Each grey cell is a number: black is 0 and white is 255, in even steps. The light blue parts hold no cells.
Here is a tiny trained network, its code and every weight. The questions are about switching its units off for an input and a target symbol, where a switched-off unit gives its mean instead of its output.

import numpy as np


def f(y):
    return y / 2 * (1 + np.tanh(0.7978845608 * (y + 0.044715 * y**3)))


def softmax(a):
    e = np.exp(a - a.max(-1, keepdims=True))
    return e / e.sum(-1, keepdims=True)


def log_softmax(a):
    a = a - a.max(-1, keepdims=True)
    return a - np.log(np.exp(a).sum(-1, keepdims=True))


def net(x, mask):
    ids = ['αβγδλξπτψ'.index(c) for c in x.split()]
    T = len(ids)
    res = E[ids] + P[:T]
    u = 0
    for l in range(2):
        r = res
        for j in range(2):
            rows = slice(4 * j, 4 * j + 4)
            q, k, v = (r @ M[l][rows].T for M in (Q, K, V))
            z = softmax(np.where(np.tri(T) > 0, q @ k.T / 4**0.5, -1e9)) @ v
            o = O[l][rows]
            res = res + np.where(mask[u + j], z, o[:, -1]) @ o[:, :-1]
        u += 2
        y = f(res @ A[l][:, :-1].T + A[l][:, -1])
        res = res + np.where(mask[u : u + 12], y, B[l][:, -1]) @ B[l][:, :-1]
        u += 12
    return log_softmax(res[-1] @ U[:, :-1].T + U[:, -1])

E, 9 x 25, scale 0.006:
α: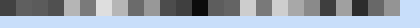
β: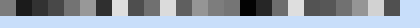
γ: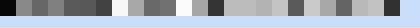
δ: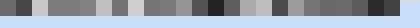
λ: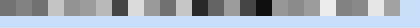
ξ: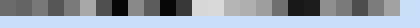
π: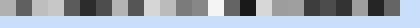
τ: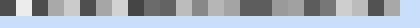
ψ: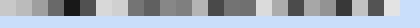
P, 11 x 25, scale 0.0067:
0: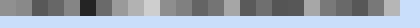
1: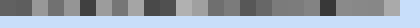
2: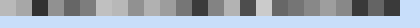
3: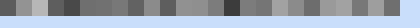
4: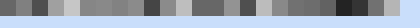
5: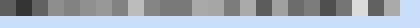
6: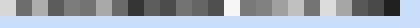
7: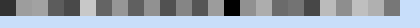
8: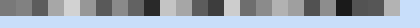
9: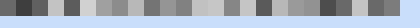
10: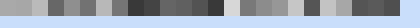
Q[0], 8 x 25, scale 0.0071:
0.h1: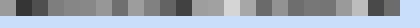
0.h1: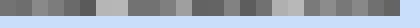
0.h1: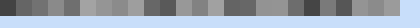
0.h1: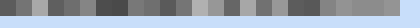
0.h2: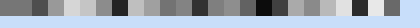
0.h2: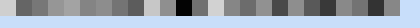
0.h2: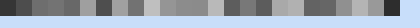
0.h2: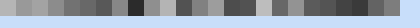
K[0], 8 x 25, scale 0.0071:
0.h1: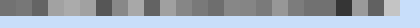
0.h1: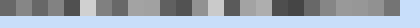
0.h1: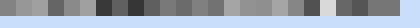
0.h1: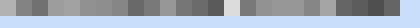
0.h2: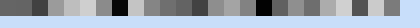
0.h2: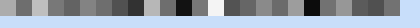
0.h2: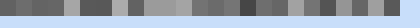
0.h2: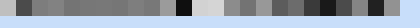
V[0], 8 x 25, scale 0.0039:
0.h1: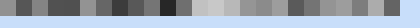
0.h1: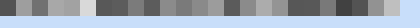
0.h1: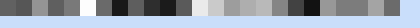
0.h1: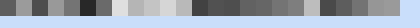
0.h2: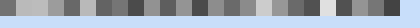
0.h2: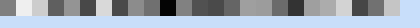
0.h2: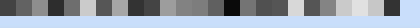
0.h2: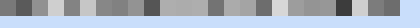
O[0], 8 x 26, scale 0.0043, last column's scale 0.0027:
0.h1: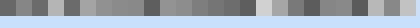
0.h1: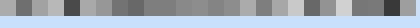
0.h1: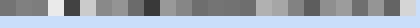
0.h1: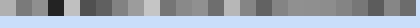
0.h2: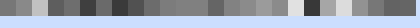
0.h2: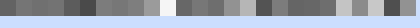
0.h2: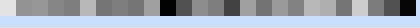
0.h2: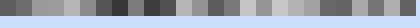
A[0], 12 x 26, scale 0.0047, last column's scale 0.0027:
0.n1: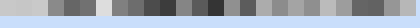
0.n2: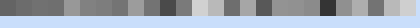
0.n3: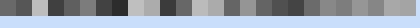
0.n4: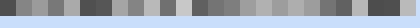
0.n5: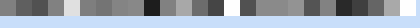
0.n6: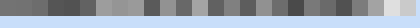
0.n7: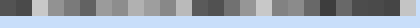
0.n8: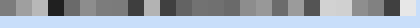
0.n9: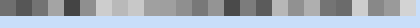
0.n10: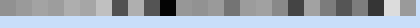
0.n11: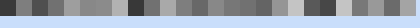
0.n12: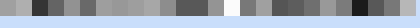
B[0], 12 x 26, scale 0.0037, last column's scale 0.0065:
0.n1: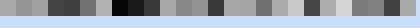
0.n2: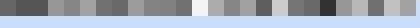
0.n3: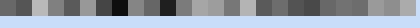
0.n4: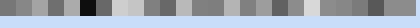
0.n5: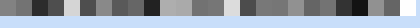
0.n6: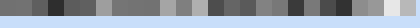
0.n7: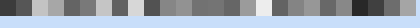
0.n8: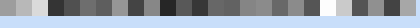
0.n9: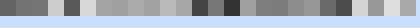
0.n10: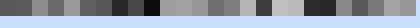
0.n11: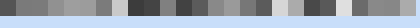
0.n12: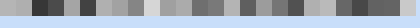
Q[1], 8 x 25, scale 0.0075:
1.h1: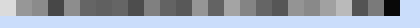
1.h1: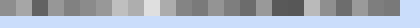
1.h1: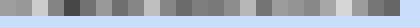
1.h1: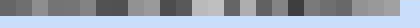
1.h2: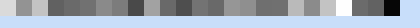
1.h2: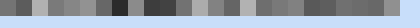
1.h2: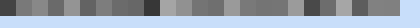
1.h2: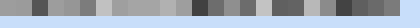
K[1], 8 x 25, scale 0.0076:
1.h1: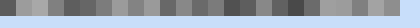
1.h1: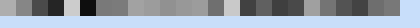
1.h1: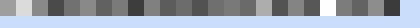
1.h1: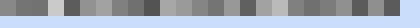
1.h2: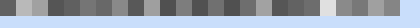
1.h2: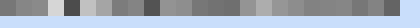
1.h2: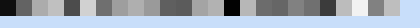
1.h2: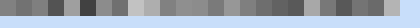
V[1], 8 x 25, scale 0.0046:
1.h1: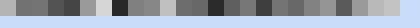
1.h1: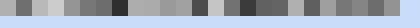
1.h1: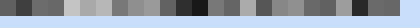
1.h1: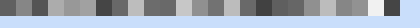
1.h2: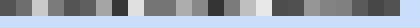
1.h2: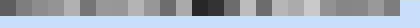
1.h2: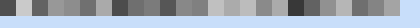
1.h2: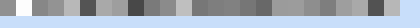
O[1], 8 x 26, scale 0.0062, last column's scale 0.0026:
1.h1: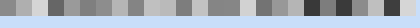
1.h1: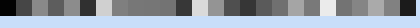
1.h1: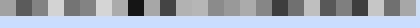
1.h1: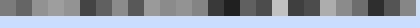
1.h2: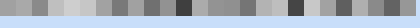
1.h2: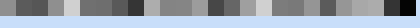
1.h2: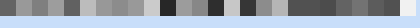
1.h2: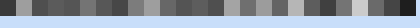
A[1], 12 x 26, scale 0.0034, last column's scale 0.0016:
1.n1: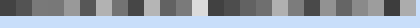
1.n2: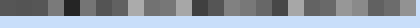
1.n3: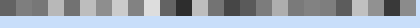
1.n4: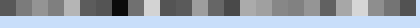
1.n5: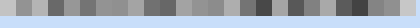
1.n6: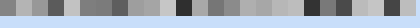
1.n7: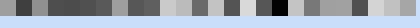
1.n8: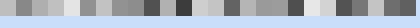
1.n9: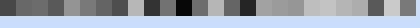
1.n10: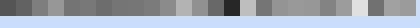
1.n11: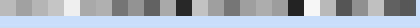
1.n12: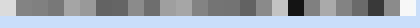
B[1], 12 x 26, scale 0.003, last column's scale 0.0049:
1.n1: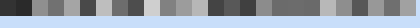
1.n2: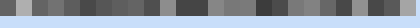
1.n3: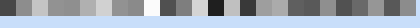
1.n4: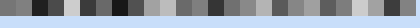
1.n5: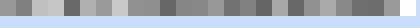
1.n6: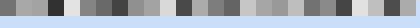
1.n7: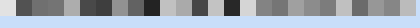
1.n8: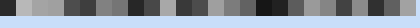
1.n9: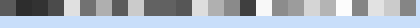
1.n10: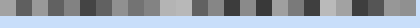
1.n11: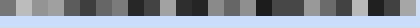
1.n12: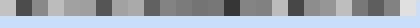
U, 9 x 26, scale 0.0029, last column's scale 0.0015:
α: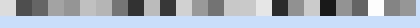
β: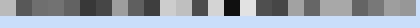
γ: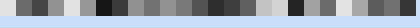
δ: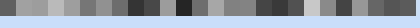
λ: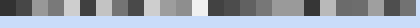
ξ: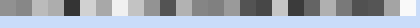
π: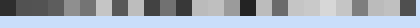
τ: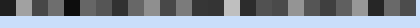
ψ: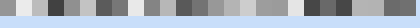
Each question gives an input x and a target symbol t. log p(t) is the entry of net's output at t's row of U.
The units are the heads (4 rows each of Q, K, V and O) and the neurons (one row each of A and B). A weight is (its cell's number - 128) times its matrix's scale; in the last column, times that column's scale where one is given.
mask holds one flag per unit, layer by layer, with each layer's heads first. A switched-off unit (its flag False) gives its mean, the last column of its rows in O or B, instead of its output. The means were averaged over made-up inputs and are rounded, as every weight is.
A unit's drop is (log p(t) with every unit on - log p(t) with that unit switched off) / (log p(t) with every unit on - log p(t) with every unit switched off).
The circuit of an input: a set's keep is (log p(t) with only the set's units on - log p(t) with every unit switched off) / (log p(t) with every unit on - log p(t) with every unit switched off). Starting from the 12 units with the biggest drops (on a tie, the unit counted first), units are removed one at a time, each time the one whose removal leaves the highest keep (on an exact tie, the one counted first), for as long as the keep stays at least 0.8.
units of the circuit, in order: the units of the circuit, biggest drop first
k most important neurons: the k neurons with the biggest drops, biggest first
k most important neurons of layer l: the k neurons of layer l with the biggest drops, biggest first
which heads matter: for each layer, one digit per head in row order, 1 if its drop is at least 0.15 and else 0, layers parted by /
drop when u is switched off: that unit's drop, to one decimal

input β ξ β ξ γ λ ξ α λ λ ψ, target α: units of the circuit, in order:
[1.h1 0.n1 1.h2]
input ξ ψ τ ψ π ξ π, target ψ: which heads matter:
00 / 10
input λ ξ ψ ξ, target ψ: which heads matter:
10 / 10
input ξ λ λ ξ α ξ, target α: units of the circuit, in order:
[0.h1 1.h1 0.n11 1.h2]
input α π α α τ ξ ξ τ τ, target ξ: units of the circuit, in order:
[1.h2 0.n3 0.n2]
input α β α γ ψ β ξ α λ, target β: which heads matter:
00 / 01
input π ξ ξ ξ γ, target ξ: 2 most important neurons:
[0.n3 0.n2]
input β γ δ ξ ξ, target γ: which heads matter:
00 / 11
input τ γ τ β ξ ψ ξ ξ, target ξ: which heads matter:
10 / 01
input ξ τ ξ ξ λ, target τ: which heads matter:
00 / 01
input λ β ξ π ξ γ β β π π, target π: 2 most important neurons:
[1.n9 0.n12]
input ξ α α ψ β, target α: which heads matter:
00 / 10
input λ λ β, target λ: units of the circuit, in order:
[1.h1 1.h2 1.n1]
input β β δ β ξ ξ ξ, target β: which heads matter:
01 / 01
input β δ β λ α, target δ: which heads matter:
00 / 01
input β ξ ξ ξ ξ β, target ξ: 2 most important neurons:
[0.n10 0.n12]
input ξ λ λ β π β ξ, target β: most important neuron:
[1.n7]
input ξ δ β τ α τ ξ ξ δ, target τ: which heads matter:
00 / 01
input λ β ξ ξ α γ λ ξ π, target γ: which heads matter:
01 / 11
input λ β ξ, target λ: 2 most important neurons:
[0.n12 1.n1]
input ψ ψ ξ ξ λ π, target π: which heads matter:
01 / 10
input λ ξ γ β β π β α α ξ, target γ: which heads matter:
11 / 11
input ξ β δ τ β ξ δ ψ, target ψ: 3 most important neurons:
[0.n8 0.n1 1.n6]
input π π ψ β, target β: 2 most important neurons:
[1.n7 0.n12]
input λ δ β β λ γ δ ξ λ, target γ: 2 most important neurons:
[0.n4 1.n12]
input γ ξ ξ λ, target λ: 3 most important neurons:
[0.n12 0.n1 1.n1]
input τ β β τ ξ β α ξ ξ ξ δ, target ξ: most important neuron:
[0.n3]
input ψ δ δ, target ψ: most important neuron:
[0.n6]
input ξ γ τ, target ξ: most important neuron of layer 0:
[0.n12]
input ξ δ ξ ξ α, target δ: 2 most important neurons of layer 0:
[0.n7 0.n8]
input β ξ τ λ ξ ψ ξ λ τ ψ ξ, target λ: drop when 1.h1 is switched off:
0.6
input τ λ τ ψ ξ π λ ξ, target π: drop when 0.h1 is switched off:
1.3
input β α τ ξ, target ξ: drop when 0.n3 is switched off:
0.3
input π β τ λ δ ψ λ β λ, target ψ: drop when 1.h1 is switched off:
0.7
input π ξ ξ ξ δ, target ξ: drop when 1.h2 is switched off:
0.9
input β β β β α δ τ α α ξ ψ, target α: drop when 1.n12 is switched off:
0.0
